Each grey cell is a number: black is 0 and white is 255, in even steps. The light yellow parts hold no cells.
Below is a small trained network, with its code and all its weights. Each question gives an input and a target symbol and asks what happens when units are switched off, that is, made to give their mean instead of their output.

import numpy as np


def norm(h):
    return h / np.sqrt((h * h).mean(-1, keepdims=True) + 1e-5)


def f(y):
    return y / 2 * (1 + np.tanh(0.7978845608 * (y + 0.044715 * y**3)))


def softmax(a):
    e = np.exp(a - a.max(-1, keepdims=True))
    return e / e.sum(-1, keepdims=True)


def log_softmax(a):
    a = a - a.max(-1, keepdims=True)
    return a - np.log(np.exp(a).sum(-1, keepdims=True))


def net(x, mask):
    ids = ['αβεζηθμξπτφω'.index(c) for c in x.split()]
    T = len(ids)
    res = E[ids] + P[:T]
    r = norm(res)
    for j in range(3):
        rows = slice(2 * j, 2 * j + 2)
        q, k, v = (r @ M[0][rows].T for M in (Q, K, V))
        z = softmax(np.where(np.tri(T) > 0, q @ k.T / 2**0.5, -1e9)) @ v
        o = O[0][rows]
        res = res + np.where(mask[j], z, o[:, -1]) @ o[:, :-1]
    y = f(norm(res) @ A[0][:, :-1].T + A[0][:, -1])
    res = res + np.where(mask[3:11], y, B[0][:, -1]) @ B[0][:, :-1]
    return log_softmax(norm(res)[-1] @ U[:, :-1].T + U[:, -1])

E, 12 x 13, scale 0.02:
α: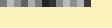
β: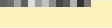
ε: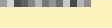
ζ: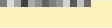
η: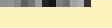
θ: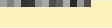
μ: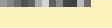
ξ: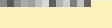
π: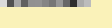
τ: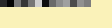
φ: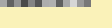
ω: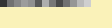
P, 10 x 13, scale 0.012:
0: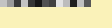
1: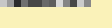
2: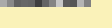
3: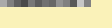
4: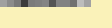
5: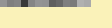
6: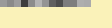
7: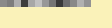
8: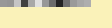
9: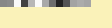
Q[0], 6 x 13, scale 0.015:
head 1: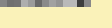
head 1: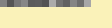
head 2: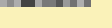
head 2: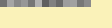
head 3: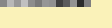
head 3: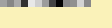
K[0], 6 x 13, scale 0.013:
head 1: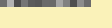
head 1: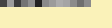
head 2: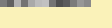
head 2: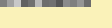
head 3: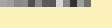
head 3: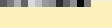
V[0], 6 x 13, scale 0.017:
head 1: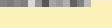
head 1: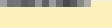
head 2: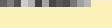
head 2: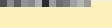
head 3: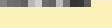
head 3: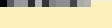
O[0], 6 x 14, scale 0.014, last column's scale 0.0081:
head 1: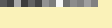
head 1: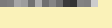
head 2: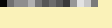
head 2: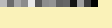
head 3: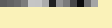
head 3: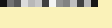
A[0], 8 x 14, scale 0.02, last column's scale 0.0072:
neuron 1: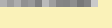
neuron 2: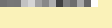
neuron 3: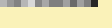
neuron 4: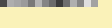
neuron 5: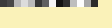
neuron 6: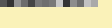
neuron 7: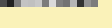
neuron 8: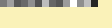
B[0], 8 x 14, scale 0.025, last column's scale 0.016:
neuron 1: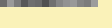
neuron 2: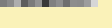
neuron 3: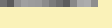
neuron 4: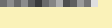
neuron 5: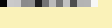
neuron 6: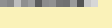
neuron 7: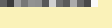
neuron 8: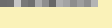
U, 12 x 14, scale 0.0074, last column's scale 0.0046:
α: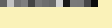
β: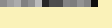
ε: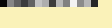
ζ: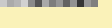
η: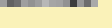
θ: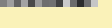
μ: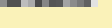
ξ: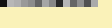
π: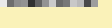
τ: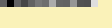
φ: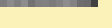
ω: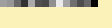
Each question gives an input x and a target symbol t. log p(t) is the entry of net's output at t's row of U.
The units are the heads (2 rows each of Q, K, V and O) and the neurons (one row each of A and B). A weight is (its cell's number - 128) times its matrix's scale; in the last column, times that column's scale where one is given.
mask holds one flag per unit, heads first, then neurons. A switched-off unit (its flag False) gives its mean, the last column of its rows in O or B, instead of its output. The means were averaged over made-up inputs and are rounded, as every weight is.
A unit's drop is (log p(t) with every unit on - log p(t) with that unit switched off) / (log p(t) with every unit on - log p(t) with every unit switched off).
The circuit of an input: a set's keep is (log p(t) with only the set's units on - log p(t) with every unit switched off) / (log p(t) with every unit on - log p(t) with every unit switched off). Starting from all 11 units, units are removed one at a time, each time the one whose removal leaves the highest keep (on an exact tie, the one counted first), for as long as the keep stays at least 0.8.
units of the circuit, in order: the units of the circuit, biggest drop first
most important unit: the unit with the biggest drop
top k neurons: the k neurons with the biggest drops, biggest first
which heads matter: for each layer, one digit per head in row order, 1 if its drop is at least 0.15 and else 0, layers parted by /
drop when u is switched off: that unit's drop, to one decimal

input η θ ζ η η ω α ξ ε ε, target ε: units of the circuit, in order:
head 1; neuron 5; neuron 7
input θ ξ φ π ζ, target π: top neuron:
neuron 5
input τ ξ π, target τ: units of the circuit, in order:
head 3; neuron 7
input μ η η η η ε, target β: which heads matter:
010
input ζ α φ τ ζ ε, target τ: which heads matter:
001
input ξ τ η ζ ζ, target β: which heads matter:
111
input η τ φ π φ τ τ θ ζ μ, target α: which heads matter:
100
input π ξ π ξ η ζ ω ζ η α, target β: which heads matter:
010
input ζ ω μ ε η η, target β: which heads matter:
110
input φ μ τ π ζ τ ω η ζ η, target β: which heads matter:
010
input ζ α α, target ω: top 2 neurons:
neuron 5; neuron 7
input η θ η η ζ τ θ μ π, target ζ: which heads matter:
000
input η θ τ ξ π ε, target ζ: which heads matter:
100
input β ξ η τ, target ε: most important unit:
head 2
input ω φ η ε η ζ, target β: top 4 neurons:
neuron 3; neuron 5; neuron 7; neuron 1
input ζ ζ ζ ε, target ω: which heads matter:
110
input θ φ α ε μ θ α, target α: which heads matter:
101
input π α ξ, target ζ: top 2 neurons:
neuron 6; neuron 5
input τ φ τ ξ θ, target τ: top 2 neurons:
neuron 7; neuron 5
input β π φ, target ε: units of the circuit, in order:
head 2
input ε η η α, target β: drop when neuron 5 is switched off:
0.2
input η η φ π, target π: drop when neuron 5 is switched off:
0.1
